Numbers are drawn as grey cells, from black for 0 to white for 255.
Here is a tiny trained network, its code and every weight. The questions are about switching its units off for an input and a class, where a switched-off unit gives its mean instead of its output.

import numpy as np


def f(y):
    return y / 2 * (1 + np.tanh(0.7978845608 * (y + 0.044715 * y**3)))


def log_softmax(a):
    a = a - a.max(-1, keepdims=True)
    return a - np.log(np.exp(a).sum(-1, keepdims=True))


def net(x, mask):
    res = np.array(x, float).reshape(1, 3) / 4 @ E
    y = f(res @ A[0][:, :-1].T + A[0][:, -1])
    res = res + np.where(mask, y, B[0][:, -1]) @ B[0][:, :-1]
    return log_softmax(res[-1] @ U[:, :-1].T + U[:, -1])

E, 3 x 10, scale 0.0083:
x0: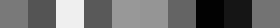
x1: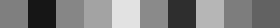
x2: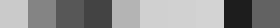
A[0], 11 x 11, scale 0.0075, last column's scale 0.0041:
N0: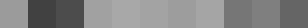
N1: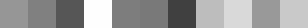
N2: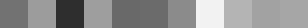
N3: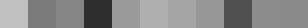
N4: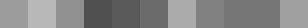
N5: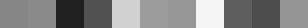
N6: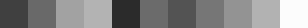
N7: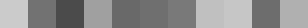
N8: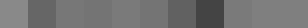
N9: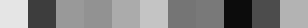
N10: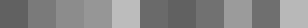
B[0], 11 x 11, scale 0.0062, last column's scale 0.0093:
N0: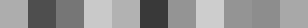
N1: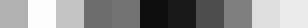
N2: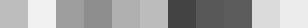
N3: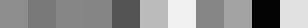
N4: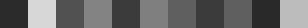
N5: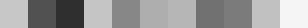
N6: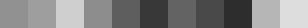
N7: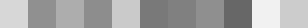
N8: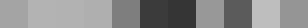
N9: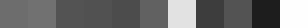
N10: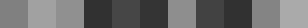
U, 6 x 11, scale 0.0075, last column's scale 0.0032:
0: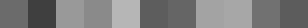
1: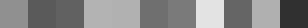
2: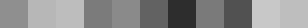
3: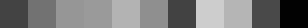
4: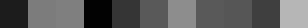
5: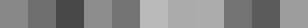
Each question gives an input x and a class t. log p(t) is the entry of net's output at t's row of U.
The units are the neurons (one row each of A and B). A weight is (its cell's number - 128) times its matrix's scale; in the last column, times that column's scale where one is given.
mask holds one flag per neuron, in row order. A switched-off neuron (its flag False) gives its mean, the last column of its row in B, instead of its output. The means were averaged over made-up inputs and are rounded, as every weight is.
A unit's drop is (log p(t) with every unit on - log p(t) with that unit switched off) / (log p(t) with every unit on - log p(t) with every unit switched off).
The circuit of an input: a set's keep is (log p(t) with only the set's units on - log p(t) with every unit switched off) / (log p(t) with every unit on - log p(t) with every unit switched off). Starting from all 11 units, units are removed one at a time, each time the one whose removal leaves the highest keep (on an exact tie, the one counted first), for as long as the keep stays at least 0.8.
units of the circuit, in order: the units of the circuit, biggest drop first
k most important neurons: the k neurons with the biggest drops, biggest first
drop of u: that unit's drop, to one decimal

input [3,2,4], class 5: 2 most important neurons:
(N1, N6)
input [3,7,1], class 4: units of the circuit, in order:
(N9)
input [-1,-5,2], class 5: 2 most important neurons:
(N1, N9)
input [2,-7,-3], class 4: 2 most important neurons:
(N2, N1)
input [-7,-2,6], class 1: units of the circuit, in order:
(N5, N7)
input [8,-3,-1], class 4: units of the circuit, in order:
(N2, N1)
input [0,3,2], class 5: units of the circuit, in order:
(N1, N6)
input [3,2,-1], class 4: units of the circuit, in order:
(N2, N7)
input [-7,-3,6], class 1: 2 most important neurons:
(N5, N7)
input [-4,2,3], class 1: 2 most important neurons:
(N5, N6)
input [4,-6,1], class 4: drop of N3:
0.0
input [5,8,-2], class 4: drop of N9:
0.2
